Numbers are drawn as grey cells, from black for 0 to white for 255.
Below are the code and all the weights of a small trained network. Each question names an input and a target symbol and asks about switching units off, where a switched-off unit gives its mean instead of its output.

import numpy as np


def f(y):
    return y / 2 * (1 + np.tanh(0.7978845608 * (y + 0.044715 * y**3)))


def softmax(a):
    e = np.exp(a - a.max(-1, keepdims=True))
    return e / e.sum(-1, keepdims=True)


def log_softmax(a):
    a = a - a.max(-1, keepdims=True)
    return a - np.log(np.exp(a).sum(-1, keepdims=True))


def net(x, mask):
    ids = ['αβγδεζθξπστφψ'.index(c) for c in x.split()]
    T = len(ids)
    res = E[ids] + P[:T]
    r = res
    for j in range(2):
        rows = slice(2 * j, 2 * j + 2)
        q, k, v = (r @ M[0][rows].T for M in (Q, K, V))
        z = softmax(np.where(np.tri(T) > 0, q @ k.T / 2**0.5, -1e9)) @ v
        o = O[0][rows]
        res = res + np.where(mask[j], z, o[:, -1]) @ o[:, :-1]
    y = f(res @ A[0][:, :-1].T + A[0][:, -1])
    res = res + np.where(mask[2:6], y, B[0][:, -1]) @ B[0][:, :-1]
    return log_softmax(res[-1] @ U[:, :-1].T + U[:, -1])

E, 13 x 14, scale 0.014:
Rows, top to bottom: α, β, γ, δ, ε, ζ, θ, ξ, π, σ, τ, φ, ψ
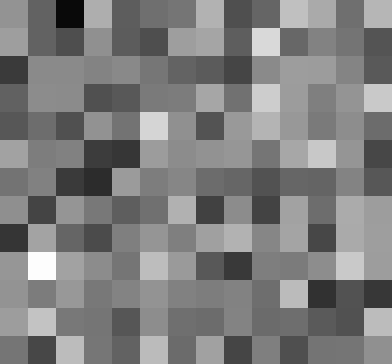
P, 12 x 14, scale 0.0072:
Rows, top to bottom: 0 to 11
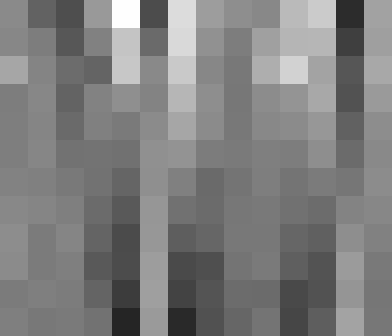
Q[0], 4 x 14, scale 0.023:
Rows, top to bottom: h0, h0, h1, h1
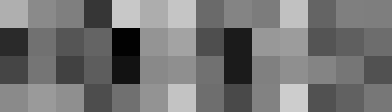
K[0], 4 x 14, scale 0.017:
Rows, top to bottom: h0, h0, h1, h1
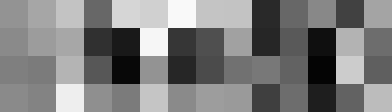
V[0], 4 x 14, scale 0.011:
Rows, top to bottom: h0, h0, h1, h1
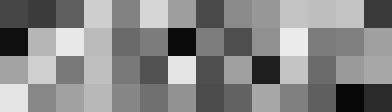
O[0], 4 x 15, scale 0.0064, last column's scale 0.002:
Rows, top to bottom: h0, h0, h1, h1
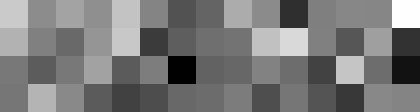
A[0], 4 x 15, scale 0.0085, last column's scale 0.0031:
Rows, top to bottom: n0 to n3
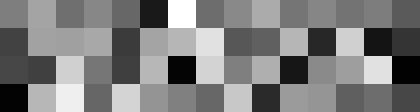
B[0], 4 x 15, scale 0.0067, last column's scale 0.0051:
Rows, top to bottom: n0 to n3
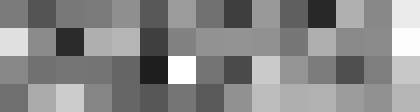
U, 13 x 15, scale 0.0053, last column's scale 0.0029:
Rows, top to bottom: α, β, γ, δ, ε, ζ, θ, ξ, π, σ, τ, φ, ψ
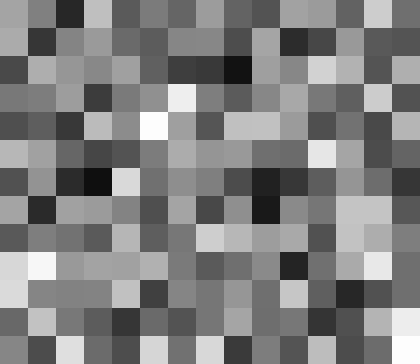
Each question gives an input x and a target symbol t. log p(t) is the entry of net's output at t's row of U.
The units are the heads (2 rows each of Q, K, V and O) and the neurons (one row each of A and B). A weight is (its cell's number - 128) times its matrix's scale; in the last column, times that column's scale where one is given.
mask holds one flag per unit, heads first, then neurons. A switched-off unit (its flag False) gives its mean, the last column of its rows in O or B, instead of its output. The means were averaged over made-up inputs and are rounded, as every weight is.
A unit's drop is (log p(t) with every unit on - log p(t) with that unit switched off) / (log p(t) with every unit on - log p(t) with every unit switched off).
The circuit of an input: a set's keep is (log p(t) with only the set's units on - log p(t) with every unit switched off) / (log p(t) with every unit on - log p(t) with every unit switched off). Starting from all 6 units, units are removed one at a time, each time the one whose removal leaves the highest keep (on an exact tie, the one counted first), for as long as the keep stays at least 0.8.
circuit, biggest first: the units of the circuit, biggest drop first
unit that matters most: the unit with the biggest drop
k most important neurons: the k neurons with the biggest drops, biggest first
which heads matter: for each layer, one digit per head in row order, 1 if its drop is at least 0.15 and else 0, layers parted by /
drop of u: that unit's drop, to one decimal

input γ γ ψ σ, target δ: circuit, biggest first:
h1, n1
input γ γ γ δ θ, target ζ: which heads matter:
10
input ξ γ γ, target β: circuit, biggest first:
h1, h0, n2
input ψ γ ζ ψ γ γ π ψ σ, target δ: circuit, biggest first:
h1, h0
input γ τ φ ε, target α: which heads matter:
11
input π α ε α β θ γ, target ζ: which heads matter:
10
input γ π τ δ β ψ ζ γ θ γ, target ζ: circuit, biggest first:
h0, n1, h1
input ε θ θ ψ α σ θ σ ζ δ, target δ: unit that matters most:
n2
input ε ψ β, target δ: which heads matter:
01
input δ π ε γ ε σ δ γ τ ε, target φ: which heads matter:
01
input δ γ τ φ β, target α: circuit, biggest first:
h0, n1
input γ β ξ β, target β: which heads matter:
11
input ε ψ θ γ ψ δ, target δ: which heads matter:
01
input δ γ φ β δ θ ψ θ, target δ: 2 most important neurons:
n3, n1
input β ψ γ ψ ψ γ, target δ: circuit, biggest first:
h1
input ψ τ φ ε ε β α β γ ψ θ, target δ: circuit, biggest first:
h1, h0
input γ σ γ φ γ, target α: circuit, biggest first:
h0, n1, h1
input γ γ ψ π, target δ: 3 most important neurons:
n1, n3, n0
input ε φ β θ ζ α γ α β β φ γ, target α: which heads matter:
10
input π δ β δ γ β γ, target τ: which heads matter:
10
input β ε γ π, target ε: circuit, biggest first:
h1
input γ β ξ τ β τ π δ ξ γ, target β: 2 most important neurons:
n2, n3
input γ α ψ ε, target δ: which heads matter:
01
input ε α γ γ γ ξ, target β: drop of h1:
1.2
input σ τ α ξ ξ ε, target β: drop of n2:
0.5
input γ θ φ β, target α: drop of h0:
1.1
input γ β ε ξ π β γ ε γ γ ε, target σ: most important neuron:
n2
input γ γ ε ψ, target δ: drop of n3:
0.0
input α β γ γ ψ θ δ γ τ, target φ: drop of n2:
0.1
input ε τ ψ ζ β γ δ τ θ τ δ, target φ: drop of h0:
0.1
